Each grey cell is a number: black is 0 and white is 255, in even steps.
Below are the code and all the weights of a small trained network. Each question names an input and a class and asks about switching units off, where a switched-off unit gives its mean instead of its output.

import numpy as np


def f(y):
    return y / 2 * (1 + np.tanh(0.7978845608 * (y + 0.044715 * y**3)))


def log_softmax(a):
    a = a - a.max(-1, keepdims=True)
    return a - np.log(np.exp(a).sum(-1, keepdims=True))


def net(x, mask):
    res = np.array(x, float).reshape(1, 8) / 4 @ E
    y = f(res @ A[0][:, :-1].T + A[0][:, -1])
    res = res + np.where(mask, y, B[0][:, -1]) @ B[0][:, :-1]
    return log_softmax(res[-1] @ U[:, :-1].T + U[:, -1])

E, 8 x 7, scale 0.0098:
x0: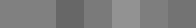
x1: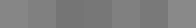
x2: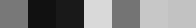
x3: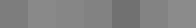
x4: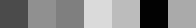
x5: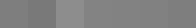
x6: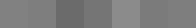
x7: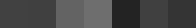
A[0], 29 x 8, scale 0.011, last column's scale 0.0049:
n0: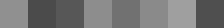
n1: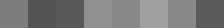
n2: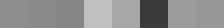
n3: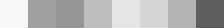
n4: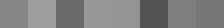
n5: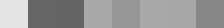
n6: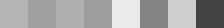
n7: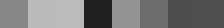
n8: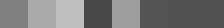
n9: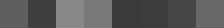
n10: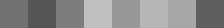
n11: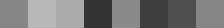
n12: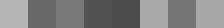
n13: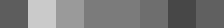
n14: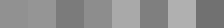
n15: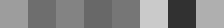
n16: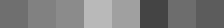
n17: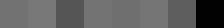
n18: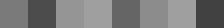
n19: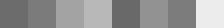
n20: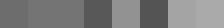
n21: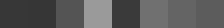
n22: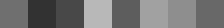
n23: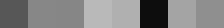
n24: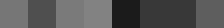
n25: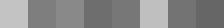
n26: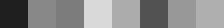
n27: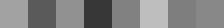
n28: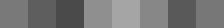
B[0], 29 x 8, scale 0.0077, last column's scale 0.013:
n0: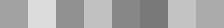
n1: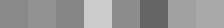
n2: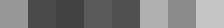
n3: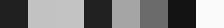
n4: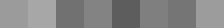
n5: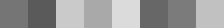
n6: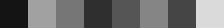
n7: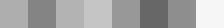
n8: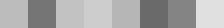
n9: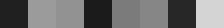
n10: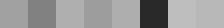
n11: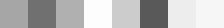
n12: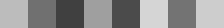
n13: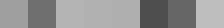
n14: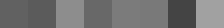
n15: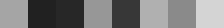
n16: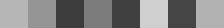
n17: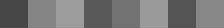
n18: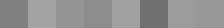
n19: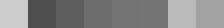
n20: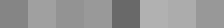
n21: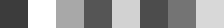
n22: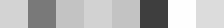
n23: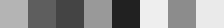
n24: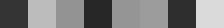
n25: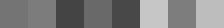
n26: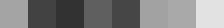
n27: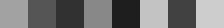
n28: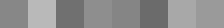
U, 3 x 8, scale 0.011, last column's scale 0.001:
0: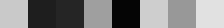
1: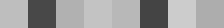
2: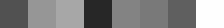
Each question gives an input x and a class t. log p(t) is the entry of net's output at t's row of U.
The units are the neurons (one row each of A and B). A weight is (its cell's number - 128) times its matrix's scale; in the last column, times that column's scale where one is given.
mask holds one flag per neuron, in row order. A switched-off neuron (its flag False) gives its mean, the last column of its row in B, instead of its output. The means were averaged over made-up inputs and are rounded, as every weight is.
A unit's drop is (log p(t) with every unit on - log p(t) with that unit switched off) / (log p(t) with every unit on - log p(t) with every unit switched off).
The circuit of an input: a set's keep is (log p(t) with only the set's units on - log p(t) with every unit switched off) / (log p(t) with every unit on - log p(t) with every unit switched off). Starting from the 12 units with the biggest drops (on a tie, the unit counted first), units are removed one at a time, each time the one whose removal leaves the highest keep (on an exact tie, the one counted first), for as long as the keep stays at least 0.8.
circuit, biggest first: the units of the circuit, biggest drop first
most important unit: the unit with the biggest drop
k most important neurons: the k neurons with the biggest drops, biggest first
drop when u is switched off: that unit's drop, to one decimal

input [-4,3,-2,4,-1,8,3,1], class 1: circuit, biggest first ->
(n23, n3)
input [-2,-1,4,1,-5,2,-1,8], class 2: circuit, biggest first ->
(n21)
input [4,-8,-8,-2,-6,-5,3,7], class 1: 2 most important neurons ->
(n11, n7)
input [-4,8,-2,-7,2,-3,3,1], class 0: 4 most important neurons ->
(n22, n21, n3, n5)
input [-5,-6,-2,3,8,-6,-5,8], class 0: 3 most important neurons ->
(n23, n26, n3)
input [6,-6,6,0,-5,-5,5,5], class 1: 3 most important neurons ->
(n22, n21, n23)
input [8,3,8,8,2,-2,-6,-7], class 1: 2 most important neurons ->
(n22, n10)
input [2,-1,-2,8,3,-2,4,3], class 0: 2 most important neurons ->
(n3, n23)
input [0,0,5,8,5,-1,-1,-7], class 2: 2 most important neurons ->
(n3, n6)
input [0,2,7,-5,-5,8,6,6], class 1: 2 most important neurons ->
(n22, n21)
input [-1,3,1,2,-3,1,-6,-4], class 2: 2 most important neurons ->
(n3, n23)
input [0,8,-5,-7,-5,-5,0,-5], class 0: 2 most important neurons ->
(n27, n25)
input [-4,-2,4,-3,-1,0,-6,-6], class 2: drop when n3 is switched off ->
0.6
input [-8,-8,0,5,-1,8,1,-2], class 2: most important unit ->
n23
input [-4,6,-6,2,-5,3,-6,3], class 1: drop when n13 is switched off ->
0.1
